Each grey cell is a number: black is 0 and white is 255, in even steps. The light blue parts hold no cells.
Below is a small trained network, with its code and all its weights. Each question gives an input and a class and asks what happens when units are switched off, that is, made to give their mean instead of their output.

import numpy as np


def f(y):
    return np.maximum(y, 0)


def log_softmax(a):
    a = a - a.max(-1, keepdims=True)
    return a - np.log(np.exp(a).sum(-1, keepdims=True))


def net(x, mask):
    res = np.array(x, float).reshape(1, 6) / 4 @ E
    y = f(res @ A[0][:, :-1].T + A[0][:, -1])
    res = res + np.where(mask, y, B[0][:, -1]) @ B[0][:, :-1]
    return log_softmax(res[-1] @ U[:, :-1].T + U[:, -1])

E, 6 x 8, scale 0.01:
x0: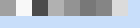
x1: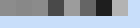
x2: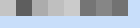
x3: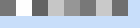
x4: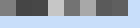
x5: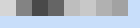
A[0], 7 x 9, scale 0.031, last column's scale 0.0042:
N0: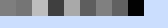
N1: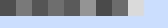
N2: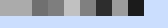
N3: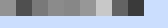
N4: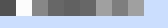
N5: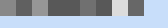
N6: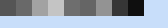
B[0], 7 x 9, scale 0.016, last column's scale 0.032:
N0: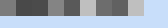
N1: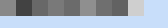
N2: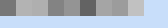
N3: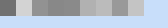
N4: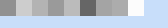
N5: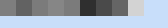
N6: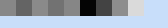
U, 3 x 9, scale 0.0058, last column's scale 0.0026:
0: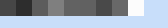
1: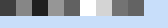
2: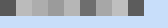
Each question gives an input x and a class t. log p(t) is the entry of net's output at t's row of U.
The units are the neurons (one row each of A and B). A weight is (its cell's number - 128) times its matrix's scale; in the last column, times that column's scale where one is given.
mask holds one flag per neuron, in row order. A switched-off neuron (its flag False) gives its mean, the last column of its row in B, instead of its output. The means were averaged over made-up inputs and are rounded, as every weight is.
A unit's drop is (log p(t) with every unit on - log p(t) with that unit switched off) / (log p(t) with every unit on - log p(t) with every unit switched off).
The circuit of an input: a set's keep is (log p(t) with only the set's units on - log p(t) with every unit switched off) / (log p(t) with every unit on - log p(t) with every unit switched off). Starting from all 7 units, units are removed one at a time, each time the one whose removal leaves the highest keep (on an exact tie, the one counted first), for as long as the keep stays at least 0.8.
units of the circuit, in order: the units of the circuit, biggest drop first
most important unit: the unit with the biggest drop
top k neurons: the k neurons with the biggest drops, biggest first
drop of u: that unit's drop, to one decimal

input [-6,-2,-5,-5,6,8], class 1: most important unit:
N3
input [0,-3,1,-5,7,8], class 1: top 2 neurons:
(N4; N6)
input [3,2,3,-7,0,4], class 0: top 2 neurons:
(N4; N5)
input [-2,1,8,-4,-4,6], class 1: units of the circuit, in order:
(N0; N6)
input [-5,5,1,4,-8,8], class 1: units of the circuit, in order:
(N0; N6)
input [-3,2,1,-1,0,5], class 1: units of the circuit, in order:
(N4; N6)
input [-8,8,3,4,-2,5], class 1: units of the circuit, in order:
(N6; N0)
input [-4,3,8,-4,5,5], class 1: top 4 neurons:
(N4; N6; N0; N5)
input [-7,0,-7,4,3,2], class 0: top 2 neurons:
(N4; N1)
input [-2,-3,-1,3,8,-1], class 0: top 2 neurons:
(N4; N6)
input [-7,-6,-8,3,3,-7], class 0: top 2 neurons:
(N1; N6)
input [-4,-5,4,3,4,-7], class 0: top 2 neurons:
(N6; N4)
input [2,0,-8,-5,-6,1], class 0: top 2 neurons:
(N5; N3)
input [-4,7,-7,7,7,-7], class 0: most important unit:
N1
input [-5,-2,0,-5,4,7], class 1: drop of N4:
0.1
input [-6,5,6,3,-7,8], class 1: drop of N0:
0.4
